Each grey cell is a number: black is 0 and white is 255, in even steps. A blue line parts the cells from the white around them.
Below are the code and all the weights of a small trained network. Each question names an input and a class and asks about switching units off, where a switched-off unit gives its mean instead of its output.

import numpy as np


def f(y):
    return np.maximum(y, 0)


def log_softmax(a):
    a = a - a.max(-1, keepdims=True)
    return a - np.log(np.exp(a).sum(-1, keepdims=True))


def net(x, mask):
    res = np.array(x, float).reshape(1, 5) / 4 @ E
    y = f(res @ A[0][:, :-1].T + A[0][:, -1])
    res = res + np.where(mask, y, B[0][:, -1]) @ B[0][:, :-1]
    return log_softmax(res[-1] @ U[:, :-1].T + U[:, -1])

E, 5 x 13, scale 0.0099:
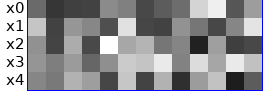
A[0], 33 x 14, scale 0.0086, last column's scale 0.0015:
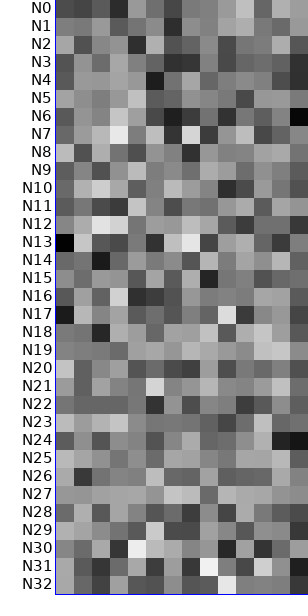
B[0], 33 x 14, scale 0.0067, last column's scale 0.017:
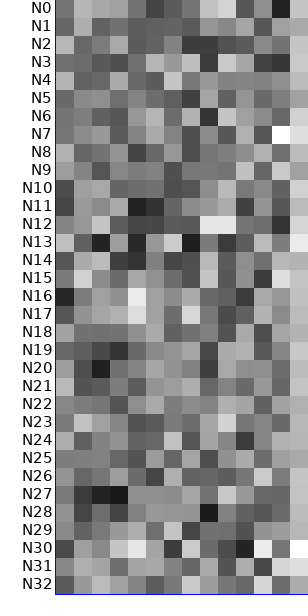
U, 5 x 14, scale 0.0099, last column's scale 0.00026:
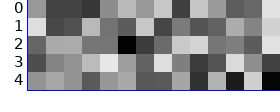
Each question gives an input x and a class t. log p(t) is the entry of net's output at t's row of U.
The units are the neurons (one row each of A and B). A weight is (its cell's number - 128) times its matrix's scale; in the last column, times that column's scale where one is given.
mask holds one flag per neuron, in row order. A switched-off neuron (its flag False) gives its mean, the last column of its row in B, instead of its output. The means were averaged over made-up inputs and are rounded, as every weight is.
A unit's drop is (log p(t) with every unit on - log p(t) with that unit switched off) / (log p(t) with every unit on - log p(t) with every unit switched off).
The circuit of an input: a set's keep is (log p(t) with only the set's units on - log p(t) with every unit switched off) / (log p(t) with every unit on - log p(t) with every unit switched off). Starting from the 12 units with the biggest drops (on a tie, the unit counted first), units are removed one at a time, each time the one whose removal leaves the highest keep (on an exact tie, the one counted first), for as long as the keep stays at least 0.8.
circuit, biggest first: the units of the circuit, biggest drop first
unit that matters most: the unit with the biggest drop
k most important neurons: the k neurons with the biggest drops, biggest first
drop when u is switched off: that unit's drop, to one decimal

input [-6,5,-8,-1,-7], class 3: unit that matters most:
N16
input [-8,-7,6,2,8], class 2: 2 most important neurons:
N12; N10
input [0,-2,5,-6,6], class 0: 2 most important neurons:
N6; N3
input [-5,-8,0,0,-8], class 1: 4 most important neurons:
N13; N24; N4; N7
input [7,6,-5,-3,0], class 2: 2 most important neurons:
N0; N13
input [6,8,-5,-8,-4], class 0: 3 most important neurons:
N3; N6; N13
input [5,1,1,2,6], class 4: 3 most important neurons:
N7; N12; N15
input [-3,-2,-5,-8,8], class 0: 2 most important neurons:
N3; N6
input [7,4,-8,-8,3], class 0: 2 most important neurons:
N3; N30
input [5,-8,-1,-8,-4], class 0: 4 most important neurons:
N3; N6; N28; N22
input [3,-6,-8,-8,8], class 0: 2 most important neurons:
N3; N30
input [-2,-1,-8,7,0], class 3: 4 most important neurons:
N17; N16; N32; N3
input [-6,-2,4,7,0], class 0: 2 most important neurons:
N27; N19
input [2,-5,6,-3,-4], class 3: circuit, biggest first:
N30
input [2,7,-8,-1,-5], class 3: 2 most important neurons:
N16; N17
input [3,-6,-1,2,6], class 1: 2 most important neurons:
N13; N31
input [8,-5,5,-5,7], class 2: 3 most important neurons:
N0; N11; N31
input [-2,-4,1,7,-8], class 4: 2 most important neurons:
N31; N18
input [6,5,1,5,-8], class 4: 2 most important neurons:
N31; N14
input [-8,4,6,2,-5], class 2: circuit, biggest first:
N12
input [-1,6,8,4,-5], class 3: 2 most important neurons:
N30; N13
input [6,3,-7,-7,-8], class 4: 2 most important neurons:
N31; N14
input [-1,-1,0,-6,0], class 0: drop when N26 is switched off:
0.0
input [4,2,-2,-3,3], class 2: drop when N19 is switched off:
0.1
